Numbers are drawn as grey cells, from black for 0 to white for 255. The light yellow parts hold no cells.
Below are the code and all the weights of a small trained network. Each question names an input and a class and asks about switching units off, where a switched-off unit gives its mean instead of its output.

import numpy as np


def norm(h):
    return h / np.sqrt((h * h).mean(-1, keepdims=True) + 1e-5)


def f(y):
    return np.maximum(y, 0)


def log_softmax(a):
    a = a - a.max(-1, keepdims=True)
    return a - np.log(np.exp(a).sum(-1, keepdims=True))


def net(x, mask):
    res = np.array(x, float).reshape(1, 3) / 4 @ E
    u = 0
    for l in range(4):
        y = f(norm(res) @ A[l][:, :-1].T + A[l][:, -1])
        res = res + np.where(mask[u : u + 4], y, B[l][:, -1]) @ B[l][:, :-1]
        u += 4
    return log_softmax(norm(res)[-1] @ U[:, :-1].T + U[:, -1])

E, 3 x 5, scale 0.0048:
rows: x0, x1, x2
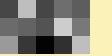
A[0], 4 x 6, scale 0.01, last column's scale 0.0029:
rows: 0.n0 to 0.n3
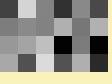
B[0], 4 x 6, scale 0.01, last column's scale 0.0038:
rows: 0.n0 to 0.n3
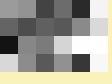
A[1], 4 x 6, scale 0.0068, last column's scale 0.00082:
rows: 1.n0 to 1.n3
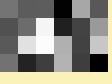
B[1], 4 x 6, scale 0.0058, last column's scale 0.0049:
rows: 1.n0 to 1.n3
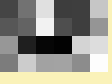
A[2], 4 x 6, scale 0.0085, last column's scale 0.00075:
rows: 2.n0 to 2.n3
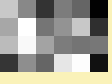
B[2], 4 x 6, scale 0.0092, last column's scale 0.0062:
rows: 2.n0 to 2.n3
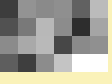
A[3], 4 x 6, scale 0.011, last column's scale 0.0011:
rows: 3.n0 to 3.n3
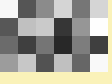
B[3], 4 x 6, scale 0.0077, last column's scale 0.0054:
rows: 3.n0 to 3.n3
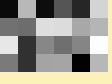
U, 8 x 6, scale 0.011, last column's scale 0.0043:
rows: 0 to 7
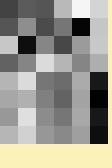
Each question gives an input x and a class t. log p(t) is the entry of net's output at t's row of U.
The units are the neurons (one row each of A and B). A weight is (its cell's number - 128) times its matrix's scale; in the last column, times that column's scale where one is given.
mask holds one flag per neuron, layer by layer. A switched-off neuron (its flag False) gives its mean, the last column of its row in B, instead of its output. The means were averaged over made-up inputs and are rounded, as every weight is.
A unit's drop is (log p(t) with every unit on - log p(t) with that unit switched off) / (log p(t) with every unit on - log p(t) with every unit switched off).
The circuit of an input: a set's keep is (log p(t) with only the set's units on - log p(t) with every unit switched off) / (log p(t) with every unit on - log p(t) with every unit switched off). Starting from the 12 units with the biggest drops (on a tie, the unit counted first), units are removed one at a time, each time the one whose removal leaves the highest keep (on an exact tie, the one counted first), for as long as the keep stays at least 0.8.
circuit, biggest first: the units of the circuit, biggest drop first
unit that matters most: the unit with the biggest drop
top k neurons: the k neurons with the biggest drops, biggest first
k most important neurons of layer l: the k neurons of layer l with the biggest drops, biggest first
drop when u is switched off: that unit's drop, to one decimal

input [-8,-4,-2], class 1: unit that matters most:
0.n3
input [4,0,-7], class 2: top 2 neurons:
1.n2, 0.n3
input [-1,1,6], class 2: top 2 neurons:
0.n2, 3.n2
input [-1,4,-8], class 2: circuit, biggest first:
1.n2, 0.n2
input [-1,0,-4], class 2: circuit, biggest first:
0.n2, 1.n2
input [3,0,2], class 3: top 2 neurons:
1.n2, 3.n1
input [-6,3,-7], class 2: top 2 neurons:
1.n2, 0.n2
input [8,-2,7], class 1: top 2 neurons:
0.n0, 2.n3
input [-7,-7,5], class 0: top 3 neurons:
0.n2, 0.n0, 2.n3
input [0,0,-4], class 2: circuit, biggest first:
0.n2, 1.n2
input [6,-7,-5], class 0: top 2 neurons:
0.n2, 0.n3
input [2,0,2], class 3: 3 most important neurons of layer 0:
0.n2, 0.n3, 0.n1
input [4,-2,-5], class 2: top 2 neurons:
0.n3, 1.n2
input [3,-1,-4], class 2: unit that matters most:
0.n3
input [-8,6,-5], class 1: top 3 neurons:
0.n2, 3.n0, 2.n3
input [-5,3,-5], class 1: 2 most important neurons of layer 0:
0.n2, 0.n1
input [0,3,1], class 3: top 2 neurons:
0.n2, 1.n0
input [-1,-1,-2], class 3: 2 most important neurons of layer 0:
0.n3, 0.n1
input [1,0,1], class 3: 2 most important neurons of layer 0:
0.n2, 0.n3
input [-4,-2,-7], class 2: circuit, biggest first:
1.n2
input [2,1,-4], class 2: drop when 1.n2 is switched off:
0.4
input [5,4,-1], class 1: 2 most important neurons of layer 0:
0.n2, 0.n1
